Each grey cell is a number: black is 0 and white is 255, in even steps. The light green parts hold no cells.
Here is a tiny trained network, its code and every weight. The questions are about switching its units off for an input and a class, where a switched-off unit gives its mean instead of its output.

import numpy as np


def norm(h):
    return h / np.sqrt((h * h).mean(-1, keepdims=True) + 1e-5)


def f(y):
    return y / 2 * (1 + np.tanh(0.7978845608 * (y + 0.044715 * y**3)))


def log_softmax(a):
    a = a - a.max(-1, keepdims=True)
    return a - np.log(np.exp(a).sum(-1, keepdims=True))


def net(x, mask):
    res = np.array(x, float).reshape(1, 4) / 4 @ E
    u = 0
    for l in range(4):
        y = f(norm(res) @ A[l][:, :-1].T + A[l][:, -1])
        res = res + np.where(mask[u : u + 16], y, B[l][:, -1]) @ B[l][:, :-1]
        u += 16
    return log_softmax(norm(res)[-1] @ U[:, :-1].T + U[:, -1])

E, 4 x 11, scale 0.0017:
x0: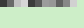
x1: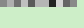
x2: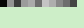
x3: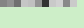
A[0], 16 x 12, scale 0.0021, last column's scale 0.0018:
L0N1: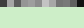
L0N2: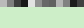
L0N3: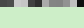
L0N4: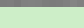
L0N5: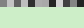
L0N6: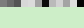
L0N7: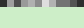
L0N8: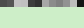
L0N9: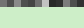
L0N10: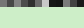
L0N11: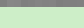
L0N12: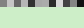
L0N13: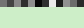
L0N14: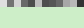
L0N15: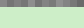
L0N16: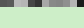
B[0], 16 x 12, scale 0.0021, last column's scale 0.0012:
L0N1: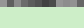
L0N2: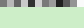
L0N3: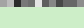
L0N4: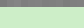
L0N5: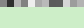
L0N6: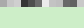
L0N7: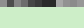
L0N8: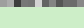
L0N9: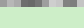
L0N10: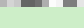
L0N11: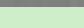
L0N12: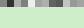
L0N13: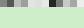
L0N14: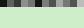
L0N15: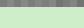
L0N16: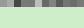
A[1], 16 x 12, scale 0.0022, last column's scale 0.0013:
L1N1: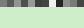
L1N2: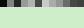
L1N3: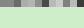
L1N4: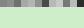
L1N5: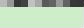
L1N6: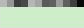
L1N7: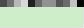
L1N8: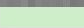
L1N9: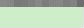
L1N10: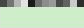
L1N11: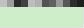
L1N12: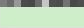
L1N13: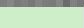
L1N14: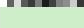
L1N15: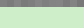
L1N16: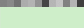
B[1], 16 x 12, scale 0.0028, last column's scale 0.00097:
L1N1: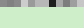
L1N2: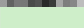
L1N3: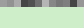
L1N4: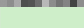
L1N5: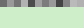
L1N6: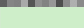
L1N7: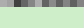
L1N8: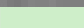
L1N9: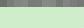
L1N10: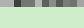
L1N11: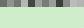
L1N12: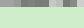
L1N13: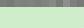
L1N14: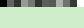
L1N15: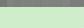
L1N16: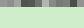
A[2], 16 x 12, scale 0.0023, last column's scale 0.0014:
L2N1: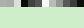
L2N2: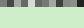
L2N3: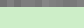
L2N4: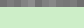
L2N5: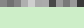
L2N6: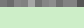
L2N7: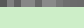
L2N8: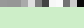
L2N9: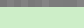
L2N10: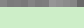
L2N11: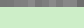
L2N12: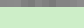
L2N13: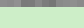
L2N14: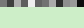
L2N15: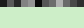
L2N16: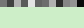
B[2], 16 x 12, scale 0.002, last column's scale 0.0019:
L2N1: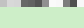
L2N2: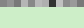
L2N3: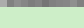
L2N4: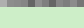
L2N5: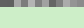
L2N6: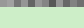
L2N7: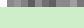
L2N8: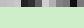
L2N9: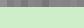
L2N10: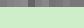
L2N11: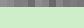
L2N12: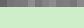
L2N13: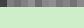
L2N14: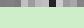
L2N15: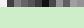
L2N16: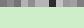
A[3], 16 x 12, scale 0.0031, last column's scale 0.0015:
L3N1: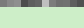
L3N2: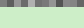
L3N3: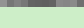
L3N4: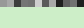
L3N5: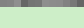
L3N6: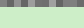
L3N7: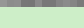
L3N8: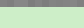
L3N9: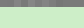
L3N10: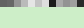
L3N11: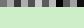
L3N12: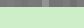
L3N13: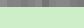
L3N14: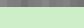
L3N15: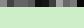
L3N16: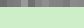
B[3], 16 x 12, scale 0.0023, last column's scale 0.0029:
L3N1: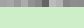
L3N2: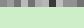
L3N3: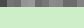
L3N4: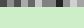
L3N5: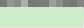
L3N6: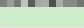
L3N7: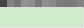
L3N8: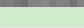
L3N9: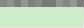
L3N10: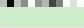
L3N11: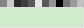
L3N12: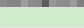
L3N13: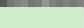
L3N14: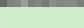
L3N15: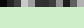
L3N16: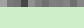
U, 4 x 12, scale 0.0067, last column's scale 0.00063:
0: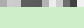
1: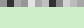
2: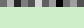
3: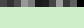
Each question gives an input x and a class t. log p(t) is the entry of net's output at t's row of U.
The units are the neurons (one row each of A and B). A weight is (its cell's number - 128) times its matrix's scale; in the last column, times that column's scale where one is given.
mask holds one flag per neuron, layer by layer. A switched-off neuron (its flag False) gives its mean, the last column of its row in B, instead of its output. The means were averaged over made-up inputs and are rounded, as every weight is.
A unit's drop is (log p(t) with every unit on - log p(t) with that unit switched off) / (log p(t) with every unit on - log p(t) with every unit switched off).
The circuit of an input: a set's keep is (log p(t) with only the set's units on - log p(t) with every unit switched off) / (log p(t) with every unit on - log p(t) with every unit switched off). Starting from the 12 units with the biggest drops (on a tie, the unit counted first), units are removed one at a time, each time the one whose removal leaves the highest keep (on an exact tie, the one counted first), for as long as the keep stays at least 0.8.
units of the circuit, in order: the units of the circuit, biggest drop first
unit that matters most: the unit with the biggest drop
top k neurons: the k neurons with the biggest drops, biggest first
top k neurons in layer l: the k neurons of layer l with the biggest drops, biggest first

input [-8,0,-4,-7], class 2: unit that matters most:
L0N2
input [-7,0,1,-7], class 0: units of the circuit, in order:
L0N10; L2N1
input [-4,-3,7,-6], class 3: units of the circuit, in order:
L1N2; L2N15
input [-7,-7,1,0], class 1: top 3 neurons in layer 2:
L2N14; L2N16; L2N2
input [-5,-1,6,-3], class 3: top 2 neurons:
L1N2; L0N3
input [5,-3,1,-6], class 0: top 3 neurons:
L0N10; L2N1; L0N2
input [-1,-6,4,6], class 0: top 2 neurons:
L0N6; L0N5
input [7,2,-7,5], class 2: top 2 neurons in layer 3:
L3N11; L3N4
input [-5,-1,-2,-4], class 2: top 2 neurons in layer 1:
L1N11; L1N5
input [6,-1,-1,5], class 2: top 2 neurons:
L1N10; L0N10
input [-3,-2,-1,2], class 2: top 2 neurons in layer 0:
L0N10; L0N5
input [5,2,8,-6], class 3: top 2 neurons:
L1N2; L0N6
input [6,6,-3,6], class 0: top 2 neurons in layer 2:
L2N8; L2N14
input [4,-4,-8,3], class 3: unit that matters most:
L1N14
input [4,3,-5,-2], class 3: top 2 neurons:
L1N14; L0N2
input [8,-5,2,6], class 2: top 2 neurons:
L0N10; L1N10
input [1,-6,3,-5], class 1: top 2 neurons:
L0N13; L0N6
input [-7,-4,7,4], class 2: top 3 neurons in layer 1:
L1N11; L1N5; L1N14
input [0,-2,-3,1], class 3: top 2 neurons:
L0N5; L0N12
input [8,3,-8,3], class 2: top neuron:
L1N10
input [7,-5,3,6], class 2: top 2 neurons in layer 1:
L1N10; L1N7
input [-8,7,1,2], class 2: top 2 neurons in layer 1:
L1N11; L1N5
